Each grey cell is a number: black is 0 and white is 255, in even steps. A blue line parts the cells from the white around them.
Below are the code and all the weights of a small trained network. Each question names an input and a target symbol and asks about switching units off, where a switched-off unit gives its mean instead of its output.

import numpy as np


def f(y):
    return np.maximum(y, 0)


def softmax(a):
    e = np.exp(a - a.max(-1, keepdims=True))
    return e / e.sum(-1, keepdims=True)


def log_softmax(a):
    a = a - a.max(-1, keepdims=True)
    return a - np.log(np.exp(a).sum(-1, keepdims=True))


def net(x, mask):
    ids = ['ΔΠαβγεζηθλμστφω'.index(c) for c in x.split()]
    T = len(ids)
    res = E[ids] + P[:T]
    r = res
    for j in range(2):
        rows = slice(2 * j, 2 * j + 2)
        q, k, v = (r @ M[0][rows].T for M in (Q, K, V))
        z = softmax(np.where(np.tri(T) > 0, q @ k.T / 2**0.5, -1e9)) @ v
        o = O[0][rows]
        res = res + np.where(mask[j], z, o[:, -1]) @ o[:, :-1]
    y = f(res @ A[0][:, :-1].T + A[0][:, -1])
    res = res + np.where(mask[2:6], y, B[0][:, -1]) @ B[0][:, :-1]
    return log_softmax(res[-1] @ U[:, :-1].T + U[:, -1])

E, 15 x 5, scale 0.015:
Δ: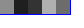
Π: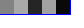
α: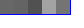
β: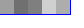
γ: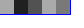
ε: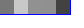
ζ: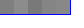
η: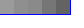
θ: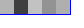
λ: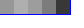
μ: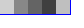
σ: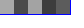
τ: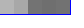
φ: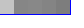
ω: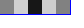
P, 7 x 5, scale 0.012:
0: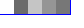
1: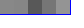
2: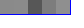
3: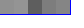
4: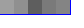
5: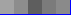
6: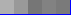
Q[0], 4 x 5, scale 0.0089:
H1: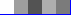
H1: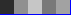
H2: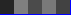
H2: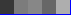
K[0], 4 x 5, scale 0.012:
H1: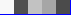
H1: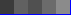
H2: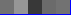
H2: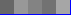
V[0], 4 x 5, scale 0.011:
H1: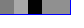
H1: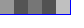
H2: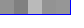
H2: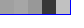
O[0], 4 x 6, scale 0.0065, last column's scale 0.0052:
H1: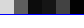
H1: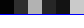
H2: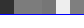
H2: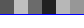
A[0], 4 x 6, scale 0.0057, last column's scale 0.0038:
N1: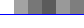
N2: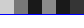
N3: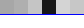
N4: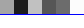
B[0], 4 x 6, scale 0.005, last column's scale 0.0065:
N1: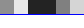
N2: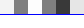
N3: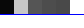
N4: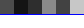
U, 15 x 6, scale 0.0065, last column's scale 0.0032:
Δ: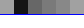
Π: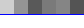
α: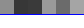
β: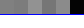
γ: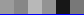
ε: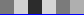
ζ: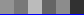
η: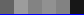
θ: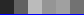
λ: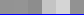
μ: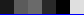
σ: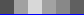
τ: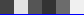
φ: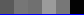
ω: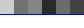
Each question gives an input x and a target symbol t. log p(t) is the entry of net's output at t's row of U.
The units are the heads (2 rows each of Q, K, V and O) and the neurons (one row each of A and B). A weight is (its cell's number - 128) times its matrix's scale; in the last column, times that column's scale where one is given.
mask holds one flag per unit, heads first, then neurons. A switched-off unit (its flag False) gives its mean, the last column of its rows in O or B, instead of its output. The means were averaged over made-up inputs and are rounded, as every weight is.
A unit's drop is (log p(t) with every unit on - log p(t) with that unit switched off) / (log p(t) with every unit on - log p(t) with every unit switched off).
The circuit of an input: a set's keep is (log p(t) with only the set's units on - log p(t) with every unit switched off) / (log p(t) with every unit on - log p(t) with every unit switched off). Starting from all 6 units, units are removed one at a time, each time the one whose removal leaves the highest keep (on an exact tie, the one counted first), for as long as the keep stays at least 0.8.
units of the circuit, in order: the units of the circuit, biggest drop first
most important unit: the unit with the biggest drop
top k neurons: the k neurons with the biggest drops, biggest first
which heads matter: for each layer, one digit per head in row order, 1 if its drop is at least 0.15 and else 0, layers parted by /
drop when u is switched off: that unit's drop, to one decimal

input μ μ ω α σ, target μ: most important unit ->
H1
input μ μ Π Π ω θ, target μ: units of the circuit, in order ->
H1, N4
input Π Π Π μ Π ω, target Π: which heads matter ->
11
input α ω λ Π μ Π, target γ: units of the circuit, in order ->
H2, N2
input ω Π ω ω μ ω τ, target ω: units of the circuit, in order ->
H1, N2
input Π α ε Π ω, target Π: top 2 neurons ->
N2, N3
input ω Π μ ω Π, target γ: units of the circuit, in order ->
N2, H2
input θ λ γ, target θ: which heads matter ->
10
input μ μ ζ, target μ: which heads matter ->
10
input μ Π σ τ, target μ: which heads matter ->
10
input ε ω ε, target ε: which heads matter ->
10
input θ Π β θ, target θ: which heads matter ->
11
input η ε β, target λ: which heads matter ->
10
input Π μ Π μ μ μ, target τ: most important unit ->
N1
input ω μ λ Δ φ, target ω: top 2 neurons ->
N2, N1
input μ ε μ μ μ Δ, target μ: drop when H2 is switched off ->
0.1
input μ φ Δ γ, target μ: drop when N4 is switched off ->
0.2
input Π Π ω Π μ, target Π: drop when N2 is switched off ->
0.1
